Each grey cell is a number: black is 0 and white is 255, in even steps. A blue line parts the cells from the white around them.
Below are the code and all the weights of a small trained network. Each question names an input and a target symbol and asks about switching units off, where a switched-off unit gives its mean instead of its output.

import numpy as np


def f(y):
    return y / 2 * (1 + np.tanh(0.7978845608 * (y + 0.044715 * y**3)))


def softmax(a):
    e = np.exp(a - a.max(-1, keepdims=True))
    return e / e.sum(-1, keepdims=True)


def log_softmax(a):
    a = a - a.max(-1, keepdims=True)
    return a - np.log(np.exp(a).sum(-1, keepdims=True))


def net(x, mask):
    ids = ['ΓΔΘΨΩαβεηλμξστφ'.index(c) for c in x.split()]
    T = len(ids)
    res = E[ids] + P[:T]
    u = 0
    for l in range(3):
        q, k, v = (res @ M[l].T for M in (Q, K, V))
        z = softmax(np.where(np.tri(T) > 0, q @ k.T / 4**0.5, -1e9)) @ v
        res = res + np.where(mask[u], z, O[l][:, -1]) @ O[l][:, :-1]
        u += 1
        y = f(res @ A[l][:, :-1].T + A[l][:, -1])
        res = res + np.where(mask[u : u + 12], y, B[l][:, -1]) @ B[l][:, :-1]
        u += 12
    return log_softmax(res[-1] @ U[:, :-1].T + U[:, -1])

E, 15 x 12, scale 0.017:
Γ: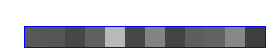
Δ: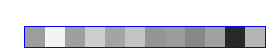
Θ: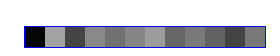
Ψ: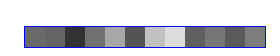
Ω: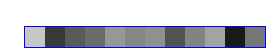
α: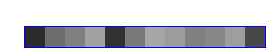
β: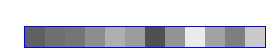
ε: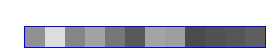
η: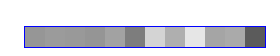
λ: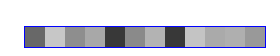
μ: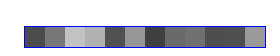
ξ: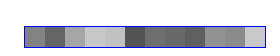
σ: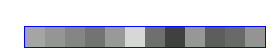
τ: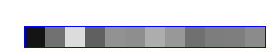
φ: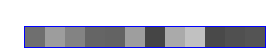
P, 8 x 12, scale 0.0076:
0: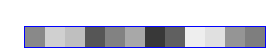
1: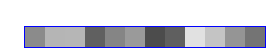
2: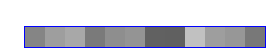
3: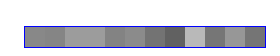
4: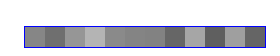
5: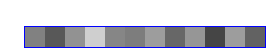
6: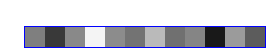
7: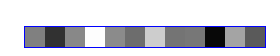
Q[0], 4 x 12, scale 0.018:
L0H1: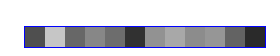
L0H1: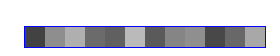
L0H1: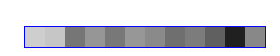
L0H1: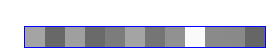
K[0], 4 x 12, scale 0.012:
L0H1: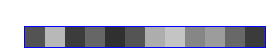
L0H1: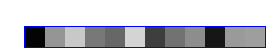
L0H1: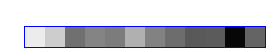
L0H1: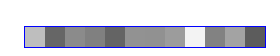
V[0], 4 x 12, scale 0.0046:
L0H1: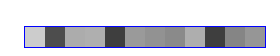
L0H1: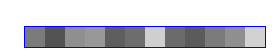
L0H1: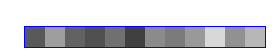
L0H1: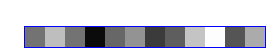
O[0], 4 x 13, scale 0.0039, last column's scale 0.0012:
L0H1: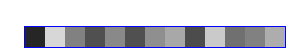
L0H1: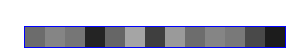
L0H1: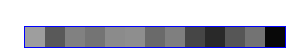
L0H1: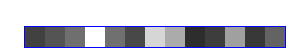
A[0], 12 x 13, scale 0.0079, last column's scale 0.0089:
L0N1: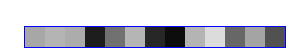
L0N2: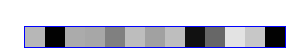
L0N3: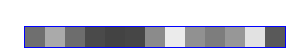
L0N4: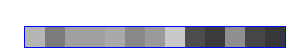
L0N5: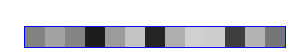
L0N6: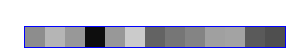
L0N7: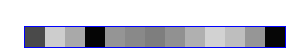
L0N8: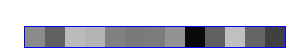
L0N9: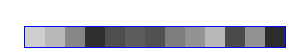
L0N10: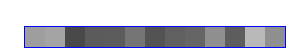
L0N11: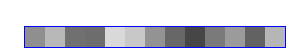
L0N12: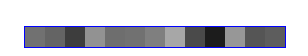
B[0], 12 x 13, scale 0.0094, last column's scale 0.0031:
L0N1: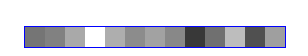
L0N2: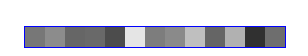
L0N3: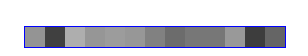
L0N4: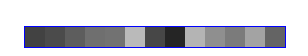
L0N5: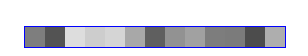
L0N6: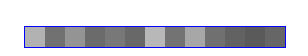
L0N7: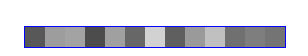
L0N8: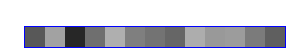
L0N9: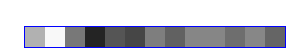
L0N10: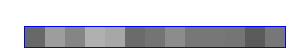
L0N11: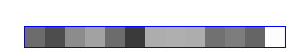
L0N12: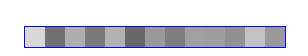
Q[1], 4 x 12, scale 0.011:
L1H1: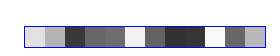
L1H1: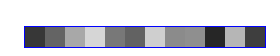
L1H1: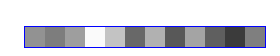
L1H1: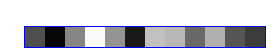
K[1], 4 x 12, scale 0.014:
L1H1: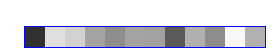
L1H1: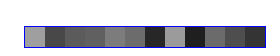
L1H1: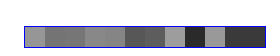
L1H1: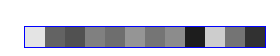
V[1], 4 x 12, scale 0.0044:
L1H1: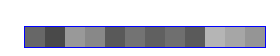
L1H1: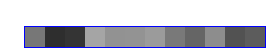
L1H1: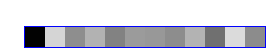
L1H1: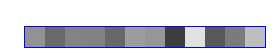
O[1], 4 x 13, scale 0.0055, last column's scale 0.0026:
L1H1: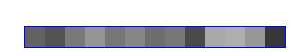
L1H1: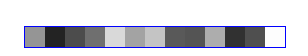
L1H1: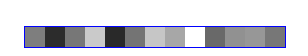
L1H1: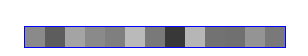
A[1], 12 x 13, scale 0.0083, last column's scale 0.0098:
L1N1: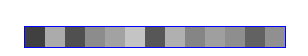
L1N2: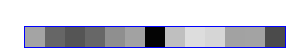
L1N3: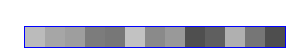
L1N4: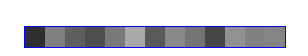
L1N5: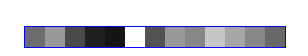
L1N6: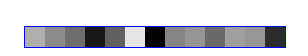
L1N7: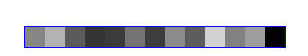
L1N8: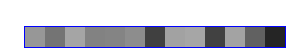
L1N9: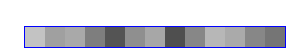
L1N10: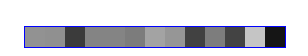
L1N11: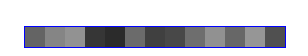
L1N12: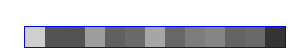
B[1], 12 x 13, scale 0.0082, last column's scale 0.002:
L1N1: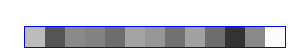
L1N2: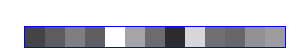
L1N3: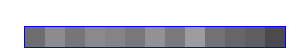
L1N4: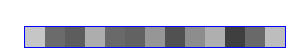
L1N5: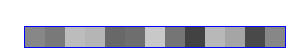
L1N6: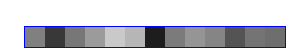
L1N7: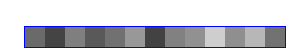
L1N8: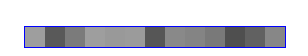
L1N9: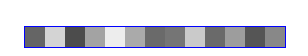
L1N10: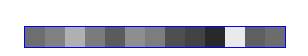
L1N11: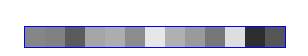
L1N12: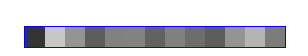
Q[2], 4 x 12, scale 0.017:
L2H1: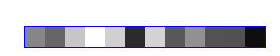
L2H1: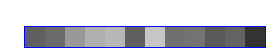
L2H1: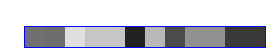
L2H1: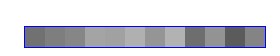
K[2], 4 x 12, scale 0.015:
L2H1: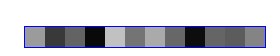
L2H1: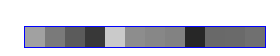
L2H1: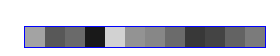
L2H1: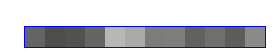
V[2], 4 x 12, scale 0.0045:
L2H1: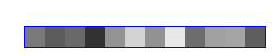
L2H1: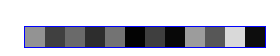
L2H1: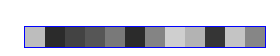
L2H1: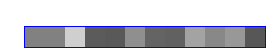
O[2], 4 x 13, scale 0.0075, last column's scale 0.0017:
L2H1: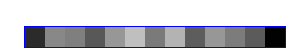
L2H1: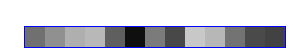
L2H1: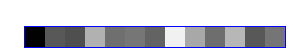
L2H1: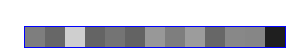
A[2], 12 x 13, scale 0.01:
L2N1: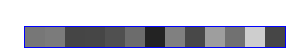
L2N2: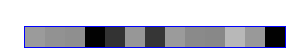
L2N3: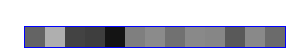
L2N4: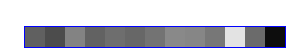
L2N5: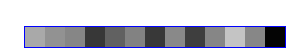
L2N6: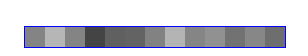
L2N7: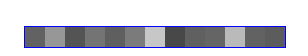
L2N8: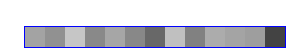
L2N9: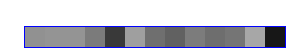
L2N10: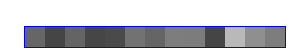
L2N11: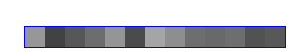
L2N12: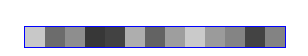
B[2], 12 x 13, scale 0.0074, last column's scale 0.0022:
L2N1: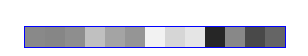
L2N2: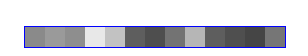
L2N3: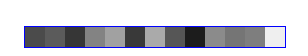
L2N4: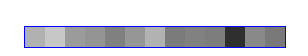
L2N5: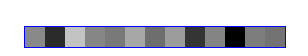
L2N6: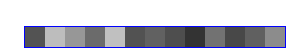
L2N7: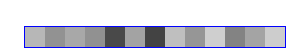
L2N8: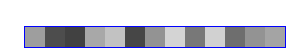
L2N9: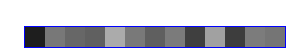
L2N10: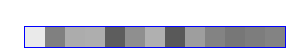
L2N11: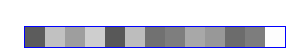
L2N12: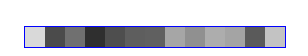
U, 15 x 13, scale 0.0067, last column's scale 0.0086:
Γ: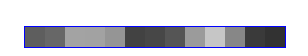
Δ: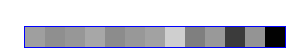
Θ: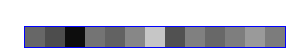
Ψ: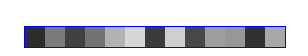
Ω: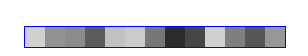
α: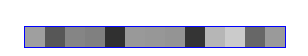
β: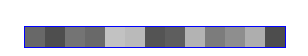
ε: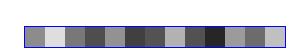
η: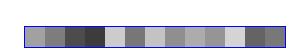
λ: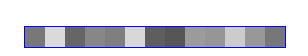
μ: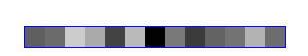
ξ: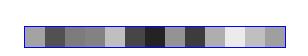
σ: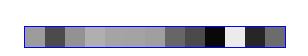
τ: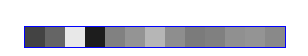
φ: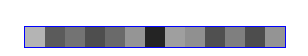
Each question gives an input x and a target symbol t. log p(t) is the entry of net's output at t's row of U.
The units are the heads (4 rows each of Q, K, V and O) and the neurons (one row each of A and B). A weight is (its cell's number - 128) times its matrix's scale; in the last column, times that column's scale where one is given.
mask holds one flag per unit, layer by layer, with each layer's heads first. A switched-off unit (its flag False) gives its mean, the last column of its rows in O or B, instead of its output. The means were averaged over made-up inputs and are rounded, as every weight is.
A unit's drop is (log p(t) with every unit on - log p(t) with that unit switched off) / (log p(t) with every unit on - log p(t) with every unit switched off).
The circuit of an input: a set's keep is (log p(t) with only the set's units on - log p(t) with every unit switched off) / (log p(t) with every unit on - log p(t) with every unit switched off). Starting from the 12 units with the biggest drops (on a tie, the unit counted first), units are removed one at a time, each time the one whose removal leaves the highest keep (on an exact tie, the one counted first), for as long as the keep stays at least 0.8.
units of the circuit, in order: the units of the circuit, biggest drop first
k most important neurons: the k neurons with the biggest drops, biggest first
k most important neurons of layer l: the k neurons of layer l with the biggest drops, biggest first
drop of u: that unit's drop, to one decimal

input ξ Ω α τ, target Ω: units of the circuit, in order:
[L1H1; L2H1]
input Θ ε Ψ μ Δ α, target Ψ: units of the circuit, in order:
[L2H1]
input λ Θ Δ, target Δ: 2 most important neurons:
[L2N8; L0N5]
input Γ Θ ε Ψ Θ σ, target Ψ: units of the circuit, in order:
[L2H1; L1H1]
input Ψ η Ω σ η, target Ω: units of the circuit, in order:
[L1H1; L2H1; L0H1]
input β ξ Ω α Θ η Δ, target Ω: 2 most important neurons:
[L1N12; L2N11]
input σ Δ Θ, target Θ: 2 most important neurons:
[L2N3; L0N5]
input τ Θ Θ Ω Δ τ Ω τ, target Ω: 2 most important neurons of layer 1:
[L1N4; L1N12]
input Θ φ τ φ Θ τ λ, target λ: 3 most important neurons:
[L1N9; L2N7; L0N11]
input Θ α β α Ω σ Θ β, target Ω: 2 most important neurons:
[L0N11; L1N12]
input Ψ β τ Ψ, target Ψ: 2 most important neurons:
[L0N3; L2N11]
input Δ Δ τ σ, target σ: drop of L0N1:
0.3
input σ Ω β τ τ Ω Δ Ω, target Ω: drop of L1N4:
-0.1
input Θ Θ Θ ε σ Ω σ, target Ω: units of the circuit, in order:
[L1H1]
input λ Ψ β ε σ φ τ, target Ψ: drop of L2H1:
1.2
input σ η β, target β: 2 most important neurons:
[L1N2; L0N5]
